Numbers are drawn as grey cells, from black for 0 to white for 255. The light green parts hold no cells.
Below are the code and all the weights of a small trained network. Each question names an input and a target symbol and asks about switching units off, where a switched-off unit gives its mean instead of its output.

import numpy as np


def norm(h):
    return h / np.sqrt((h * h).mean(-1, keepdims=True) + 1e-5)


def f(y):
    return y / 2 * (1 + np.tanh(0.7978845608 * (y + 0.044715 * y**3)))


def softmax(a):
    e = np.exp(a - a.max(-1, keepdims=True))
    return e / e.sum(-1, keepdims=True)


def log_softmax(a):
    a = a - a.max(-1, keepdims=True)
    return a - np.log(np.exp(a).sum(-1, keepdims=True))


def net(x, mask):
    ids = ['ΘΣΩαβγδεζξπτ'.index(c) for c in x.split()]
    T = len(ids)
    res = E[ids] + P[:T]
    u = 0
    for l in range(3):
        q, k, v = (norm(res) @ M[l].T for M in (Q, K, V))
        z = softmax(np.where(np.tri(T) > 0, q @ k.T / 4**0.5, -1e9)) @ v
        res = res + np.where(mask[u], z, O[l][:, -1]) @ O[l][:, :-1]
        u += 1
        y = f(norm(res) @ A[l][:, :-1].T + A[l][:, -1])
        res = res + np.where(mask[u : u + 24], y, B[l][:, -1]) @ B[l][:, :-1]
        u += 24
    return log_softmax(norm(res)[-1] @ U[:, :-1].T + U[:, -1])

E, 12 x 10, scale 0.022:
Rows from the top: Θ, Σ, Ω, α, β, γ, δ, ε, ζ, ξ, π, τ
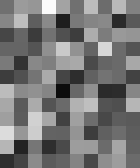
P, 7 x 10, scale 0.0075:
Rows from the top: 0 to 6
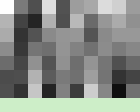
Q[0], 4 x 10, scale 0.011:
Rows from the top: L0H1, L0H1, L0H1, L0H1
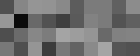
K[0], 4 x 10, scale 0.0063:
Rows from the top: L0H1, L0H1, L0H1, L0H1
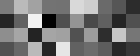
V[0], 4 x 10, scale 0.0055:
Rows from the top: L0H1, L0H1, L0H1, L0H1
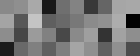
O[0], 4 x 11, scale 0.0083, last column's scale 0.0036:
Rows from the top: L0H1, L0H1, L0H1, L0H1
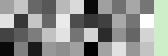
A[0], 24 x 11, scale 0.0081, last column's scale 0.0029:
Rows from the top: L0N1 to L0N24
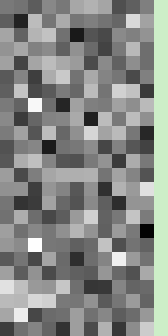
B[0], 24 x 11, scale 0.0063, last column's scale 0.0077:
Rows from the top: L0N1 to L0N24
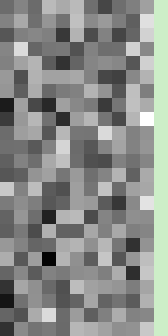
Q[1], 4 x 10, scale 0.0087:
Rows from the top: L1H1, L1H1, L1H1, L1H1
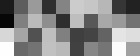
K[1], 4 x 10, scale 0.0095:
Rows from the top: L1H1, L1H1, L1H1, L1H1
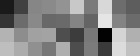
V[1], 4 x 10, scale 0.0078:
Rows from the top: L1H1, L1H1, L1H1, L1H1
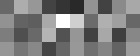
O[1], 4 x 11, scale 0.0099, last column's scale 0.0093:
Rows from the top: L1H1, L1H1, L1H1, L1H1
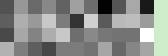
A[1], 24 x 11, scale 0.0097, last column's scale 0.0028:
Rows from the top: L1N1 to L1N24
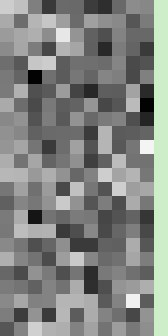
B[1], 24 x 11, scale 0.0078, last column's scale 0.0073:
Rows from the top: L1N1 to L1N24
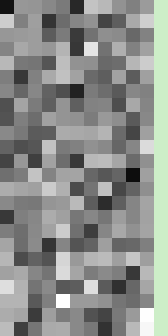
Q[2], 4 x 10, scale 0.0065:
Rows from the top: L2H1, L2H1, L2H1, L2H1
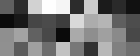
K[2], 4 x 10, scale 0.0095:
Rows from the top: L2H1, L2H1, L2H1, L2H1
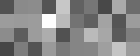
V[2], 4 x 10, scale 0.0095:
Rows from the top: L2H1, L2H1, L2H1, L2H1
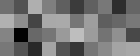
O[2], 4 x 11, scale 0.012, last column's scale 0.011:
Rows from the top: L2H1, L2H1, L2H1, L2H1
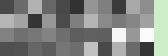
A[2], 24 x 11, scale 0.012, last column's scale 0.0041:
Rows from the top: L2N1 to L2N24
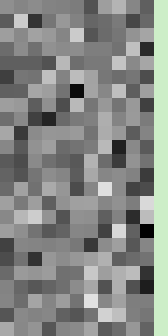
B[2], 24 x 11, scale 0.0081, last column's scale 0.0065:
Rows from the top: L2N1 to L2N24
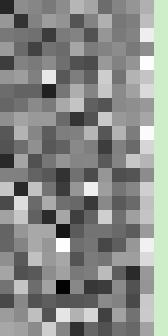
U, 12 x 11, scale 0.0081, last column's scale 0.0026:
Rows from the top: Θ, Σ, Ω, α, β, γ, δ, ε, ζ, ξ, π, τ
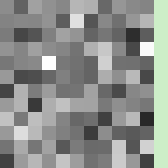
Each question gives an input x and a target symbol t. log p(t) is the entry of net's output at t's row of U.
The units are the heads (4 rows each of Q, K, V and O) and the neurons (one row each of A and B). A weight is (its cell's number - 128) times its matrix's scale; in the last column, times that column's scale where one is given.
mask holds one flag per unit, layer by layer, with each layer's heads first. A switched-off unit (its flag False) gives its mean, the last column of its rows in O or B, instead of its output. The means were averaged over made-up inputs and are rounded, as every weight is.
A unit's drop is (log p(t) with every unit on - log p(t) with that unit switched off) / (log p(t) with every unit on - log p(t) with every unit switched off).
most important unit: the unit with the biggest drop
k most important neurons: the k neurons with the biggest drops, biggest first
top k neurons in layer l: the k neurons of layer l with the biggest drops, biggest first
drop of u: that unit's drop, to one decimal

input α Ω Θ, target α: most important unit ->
L1H1
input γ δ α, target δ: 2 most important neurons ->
L2N12; L0N9
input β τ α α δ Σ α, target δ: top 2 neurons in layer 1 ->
L1N17; L1N2
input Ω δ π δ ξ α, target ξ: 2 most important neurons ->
L1N2; L0N22
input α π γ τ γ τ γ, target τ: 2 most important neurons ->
L0N1; L0N18
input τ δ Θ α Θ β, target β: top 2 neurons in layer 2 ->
L2N6; L2N20
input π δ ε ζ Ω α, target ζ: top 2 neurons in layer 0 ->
L0N6; L0N14
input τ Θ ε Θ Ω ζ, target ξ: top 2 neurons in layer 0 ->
L0N9; L0N3
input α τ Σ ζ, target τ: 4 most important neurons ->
L0N3; L0N21; L1N17; L0N19
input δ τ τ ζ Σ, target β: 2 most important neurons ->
L0N9; L2N6
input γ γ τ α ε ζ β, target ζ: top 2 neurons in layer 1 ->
L1N24; L1N2
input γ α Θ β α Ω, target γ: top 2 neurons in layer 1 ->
L1N20; L1N23
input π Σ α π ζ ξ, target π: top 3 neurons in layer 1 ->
L1N24; L1N12; L1N23
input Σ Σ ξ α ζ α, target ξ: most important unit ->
L1N2
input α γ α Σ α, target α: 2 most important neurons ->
L0N20; L0N3
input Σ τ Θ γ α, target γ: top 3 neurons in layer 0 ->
L0N9; L0N6; L0N10
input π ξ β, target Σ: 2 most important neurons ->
L0N9; L0N5
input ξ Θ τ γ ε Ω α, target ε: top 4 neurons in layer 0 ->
L0N9; L0N6; L0N3; L0N8
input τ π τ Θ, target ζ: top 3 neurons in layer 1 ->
L1N24; L1N2; L1N20
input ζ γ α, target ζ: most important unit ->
L0N6
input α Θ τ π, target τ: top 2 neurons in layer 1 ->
L1N13; L1N2
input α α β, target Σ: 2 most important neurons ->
L0N9; L1N13
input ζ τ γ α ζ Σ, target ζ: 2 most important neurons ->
L0N9; L1N24
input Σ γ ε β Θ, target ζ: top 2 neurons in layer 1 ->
L1N2; L1N20
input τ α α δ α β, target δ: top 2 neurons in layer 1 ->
L1N17; L1N24
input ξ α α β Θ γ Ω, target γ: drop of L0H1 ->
0.4
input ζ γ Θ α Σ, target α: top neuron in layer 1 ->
L1N23
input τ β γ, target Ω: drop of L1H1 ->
0.2
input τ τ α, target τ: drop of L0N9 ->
0.2
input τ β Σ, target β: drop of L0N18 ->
0.0
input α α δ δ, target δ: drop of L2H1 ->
0.3
